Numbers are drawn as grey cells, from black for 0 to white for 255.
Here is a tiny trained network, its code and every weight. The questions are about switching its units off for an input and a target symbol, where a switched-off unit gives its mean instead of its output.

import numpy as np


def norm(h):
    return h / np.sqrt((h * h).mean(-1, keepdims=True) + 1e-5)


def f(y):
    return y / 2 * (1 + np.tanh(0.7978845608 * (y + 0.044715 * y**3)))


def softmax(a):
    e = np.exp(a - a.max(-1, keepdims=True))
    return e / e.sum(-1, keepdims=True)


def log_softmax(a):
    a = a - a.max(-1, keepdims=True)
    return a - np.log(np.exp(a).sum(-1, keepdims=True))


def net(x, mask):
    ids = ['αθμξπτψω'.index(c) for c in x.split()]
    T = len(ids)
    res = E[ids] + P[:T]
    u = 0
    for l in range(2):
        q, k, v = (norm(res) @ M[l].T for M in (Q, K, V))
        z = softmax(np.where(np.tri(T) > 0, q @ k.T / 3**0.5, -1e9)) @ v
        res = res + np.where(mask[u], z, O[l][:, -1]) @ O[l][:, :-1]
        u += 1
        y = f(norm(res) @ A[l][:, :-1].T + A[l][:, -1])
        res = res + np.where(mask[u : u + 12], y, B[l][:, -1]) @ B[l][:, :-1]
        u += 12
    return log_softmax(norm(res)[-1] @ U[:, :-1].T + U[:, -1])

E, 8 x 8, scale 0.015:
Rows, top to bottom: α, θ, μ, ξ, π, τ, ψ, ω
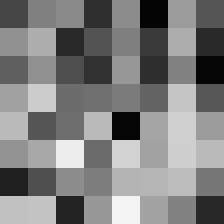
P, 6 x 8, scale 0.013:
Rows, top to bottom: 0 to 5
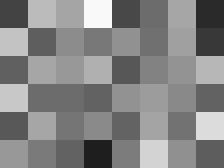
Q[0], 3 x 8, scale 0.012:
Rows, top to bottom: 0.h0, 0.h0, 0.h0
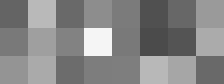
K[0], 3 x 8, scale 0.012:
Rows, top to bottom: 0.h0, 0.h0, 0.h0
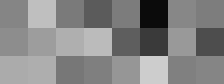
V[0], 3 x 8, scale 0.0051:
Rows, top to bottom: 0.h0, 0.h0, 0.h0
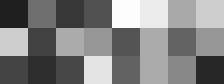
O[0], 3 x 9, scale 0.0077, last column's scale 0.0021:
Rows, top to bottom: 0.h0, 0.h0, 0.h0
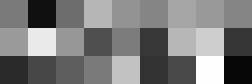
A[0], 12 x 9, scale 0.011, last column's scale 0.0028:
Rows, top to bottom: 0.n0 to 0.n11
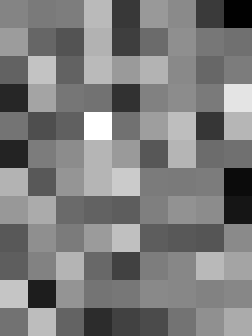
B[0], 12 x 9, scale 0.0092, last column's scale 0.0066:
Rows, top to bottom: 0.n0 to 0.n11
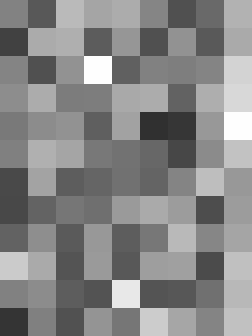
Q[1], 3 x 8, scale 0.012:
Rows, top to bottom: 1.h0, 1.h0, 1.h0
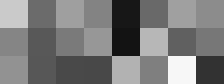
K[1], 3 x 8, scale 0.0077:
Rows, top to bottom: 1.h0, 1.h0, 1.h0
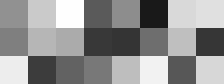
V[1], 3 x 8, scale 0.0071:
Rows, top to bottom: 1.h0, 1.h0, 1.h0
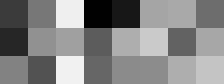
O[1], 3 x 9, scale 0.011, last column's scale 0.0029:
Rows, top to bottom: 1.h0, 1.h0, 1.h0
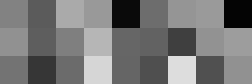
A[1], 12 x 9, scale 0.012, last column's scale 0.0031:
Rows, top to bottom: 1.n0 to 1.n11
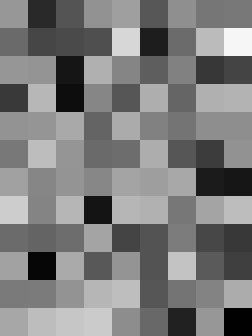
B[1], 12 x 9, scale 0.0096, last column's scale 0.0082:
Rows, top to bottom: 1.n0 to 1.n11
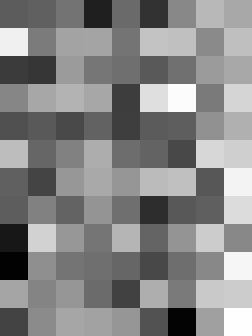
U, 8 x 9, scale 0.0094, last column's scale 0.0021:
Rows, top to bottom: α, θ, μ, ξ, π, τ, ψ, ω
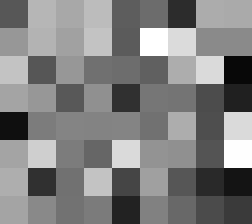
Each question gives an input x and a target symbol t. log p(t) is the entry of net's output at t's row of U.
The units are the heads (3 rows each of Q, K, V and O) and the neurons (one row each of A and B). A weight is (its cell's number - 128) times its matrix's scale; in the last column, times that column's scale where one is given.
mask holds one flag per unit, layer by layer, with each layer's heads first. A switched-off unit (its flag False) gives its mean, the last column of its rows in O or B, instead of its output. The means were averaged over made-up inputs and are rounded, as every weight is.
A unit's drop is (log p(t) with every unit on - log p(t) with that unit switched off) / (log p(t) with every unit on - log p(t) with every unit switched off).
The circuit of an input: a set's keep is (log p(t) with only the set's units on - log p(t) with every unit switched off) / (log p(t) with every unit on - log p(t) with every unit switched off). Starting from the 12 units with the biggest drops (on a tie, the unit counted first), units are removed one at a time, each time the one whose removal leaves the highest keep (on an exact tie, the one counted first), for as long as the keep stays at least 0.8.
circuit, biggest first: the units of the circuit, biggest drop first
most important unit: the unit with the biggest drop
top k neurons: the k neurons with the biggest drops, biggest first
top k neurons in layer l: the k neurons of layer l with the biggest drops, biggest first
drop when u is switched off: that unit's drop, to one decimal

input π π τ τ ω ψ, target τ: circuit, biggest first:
[1.h0, 0.n2]
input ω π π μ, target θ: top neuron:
[1.n3]
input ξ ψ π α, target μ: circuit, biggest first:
[1.n1, 1.n0]
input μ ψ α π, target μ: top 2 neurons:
[0.n1, 1.n1]
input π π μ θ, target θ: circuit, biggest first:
[0.h0, 0.n11, 1.n3]
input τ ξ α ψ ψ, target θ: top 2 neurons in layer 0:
[0.n3, 0.n0]
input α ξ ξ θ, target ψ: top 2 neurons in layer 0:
[0.n3, 0.n6]
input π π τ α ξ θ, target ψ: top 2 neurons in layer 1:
[1.n5, 1.n9]
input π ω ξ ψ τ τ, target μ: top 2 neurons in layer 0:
[0.n8, 0.n3]
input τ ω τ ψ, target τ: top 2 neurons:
[0.n2, 0.n5]
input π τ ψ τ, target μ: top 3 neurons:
[1.n1, 0.n6, 0.n10]
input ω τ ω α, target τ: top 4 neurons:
[0.n2, 0.n9, 0.n10, 1.n1]
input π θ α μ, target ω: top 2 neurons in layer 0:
[0.n1, 0.n2]
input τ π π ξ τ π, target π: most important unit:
0.n1
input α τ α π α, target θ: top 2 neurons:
[0.n11, 1.n3]
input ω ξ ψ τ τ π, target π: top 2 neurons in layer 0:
[0.n5, 0.n1]
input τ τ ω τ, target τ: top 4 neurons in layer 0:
[0.n10, 0.n2, 0.n6, 0.n9]
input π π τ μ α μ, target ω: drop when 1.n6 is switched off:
0.2
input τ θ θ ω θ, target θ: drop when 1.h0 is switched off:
-0.1
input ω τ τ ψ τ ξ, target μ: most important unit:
0.h0
